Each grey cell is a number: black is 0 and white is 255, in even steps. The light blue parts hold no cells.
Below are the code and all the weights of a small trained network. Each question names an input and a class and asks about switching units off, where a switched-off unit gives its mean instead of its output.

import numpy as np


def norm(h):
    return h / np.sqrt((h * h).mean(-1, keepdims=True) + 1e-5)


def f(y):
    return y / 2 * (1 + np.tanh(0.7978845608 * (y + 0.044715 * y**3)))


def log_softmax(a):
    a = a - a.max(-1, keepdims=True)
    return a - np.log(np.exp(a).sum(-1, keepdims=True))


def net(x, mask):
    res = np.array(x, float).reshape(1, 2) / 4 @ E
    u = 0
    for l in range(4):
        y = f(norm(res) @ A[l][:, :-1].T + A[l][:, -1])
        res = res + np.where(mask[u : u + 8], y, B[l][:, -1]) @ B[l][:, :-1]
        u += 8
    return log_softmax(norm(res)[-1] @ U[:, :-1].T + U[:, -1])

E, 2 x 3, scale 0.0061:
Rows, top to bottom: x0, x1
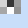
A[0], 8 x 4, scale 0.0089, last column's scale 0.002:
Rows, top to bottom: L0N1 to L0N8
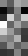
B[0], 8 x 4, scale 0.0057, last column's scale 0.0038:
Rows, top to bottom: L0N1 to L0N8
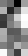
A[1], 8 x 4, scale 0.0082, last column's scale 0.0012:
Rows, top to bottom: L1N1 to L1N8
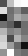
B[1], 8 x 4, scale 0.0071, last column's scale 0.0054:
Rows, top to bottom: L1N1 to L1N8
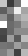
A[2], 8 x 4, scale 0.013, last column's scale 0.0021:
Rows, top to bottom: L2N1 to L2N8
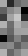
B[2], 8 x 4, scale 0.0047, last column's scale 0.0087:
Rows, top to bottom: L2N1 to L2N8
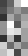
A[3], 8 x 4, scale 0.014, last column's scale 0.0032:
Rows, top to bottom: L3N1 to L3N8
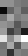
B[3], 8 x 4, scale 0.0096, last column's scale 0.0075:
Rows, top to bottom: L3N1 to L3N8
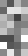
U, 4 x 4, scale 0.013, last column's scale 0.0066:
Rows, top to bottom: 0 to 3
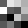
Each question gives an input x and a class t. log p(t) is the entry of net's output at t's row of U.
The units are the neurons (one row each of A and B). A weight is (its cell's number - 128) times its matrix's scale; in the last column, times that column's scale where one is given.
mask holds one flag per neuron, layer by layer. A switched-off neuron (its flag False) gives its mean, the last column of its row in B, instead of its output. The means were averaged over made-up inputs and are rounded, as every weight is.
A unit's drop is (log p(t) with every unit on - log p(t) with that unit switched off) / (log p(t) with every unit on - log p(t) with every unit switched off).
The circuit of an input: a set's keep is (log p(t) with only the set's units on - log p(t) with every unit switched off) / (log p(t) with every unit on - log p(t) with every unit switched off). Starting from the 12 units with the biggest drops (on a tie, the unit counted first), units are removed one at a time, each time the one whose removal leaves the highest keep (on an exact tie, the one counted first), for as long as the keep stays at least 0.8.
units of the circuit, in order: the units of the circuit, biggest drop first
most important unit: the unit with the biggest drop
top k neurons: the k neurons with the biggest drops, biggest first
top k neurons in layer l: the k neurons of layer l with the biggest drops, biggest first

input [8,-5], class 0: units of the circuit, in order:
L1N1, L3N8
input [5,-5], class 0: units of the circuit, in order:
L3N8
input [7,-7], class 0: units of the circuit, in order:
L1N1, L3N8
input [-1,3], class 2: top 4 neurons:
L1N1, L3N6, L0N3, L0N8
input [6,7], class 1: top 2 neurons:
L2N1, L0N2
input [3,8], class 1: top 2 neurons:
L2N1, L3N2
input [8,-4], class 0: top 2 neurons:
L1N1, L1N6
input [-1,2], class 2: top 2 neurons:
L1N1, L3N6
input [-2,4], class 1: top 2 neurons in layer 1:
L1N1, L1N8
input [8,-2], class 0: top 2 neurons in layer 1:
L1N6, L1N1
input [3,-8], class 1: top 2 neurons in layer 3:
L3N2, L3N8
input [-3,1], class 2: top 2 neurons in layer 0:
L0N4, L0N1
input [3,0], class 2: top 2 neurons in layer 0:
L0N2, L0N3
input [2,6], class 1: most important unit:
L2N1
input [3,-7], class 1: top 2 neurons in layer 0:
L0N3, L0N8
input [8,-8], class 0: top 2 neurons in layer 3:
L3N8, L3N7
